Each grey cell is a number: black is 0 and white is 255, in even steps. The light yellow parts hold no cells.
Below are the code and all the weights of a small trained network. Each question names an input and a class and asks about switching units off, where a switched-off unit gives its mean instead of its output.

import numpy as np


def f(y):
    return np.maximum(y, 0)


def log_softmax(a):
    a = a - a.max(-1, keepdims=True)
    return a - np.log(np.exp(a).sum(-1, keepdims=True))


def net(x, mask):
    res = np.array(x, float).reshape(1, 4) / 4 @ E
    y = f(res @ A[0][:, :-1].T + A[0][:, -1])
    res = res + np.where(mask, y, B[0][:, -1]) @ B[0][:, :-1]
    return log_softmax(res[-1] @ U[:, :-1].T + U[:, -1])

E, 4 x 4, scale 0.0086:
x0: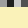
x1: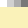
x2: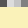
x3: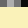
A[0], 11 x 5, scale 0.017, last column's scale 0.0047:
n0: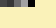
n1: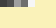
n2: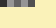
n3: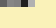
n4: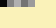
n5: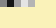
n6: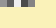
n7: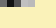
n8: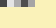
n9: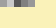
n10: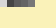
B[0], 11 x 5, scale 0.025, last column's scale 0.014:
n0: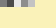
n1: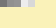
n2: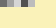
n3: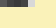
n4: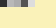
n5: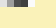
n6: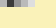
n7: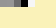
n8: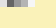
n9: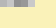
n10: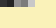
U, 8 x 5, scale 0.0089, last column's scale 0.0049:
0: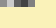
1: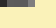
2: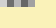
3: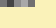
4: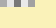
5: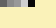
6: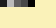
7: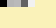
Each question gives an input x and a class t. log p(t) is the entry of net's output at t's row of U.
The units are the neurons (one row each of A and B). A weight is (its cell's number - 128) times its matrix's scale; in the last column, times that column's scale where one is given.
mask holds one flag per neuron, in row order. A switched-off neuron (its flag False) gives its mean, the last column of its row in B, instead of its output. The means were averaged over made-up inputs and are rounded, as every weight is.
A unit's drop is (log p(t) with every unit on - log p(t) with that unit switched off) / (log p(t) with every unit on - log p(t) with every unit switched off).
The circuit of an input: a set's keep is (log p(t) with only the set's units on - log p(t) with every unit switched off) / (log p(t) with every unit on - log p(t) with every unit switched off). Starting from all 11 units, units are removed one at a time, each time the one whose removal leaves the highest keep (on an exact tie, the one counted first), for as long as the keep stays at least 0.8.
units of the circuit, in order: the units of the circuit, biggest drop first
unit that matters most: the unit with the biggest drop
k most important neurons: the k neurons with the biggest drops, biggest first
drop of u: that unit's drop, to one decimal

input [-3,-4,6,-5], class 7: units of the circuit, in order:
[n4]
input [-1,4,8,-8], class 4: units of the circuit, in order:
[n7, n3]
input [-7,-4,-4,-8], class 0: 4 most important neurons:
[n7, n8, n6, n5]
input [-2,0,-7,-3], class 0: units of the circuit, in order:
[n8, n7]
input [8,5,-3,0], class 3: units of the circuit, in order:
[n10, n7]
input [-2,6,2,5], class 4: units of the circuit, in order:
[n7, n9]
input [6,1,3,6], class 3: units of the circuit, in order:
[n5, n7]
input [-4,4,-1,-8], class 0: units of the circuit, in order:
[n8, n6]
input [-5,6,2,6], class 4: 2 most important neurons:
[n9, n7]
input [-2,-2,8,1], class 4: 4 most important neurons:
[n8, n7, n10, n0]
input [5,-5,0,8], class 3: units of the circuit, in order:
[n1, n7]
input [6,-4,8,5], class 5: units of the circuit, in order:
[n1, n5]
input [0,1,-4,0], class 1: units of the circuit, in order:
[n8, n9]
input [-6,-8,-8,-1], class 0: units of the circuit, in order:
[n7]
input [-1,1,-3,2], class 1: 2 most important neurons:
[n8, n5]
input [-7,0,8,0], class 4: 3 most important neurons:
[n8, n7, n9]
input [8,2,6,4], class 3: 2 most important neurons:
[n5, n7]
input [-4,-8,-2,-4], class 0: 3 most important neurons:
[n5, n7, n8]
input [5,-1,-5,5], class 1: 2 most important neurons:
[n8, n3]
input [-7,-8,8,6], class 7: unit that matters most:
n4
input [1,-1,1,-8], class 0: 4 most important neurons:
[n8, n6, n7, n5]
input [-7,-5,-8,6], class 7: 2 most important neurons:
[n5, n2]
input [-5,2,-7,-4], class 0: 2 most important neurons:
[n8, n6]
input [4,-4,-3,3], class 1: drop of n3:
0.1
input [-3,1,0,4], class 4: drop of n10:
0.2
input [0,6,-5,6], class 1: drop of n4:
-0.1
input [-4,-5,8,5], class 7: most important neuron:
[n4]
